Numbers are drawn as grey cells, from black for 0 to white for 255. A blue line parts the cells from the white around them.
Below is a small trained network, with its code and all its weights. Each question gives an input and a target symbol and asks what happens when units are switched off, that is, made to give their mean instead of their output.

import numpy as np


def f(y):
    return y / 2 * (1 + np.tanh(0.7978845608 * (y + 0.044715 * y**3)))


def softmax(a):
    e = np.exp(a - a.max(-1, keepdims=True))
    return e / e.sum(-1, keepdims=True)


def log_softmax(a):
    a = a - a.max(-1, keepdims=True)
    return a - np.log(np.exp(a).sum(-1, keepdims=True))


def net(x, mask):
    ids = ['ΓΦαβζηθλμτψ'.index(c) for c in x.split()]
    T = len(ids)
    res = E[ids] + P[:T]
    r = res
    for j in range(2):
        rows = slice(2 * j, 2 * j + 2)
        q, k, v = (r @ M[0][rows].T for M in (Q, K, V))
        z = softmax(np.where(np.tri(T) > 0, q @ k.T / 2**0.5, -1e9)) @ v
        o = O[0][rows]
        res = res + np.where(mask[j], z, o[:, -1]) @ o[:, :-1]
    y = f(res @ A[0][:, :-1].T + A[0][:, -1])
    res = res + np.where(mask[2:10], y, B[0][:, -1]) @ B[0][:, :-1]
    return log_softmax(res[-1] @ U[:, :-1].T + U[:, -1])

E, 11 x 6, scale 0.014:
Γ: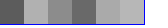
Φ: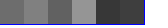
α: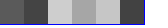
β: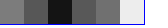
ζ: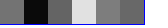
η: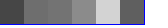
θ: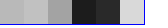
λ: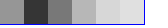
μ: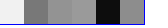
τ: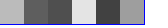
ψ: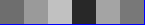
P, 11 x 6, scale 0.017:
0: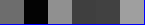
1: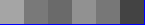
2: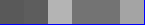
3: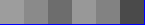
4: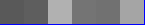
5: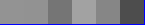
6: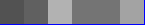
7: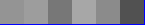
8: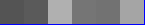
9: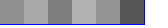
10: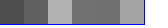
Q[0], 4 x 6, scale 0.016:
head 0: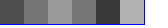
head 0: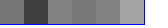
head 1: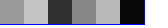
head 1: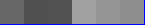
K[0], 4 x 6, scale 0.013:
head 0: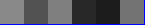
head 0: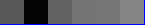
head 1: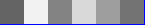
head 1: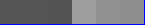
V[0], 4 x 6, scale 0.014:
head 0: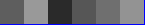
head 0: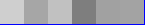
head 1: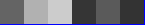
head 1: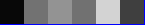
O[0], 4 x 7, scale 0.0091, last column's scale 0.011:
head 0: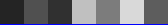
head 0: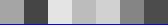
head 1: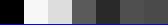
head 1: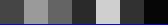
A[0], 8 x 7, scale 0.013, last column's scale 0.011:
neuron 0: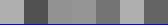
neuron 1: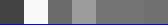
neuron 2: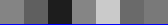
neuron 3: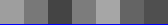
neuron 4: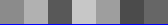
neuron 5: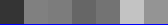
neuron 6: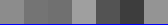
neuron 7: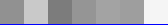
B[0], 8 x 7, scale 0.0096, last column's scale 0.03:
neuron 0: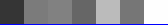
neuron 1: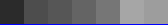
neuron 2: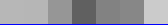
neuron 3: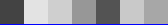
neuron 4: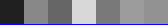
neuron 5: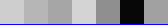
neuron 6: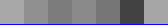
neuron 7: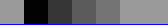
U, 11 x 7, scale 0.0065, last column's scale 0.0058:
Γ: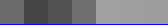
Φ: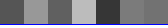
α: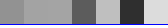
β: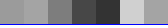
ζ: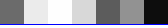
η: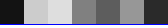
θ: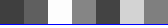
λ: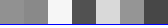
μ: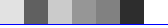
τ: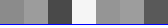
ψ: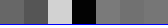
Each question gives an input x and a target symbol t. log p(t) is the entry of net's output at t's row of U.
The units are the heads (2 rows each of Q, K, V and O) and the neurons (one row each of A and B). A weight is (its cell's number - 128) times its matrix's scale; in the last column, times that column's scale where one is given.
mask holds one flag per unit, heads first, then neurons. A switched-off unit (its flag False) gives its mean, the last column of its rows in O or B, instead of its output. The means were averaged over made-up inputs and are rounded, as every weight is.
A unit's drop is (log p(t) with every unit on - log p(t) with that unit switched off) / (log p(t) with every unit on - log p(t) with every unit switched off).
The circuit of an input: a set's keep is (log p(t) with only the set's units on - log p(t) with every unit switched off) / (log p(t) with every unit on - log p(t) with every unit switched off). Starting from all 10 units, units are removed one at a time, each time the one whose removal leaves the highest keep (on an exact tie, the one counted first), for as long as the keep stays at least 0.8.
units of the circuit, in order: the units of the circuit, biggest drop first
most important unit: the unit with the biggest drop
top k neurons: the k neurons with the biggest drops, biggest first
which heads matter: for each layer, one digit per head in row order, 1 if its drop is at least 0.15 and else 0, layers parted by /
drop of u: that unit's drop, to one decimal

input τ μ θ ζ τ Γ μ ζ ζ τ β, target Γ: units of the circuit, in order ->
(head 1; neuron 0)
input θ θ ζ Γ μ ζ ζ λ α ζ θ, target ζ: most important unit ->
neuron 5
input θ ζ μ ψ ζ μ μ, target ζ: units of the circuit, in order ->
(head 1; neuron 5)
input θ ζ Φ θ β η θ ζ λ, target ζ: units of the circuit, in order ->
(head 1; neuron 5)
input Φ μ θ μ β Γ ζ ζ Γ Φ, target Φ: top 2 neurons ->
(neuron 0; neuron 4)
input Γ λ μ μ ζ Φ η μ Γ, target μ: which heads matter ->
00
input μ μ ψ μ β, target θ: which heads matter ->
11
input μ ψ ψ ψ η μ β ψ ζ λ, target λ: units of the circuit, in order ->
(head 1; head 0; neuron 3)
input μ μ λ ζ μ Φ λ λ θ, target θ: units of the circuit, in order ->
(head 1; neuron 2)
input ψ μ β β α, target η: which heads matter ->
01
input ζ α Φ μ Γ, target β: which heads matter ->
11
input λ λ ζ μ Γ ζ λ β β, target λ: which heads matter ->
01
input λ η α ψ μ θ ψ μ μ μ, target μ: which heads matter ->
10
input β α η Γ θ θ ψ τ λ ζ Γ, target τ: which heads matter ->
10
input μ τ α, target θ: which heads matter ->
01
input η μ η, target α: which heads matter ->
01
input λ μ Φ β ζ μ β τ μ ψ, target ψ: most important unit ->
head 1
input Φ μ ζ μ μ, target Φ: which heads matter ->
11
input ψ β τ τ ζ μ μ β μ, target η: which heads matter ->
01
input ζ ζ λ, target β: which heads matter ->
11
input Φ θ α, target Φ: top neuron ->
(neuron 1)
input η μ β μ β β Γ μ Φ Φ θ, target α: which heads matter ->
01
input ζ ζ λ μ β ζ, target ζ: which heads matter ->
01
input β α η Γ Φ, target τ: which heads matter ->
11
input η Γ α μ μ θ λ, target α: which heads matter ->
01
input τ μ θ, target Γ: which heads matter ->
01
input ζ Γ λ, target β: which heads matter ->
11
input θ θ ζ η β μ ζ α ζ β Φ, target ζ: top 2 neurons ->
(neuron 5; neuron 7)
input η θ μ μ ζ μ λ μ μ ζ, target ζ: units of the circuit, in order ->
(neuron 3; head 1; neuron 4; neuron 2)
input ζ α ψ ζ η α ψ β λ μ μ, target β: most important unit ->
head 0
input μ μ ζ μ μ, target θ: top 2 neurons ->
(neuron 5; neuron 0)
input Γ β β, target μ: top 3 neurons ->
(neuron 5; neuron 0; neuron 3)
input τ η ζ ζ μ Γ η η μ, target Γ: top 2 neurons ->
(neuron 0; neuron 3)
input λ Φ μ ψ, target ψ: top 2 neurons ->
(neuron 3; neuron 1)
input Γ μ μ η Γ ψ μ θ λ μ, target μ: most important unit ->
head 0
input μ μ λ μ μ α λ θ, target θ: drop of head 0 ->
0.4
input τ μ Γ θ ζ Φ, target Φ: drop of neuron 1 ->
0.2
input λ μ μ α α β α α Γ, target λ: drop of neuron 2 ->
0.3
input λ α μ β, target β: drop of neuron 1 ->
0.0
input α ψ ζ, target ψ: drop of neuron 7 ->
-0.1
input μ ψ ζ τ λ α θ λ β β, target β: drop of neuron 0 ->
0.1
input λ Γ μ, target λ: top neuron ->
(neuron 0)
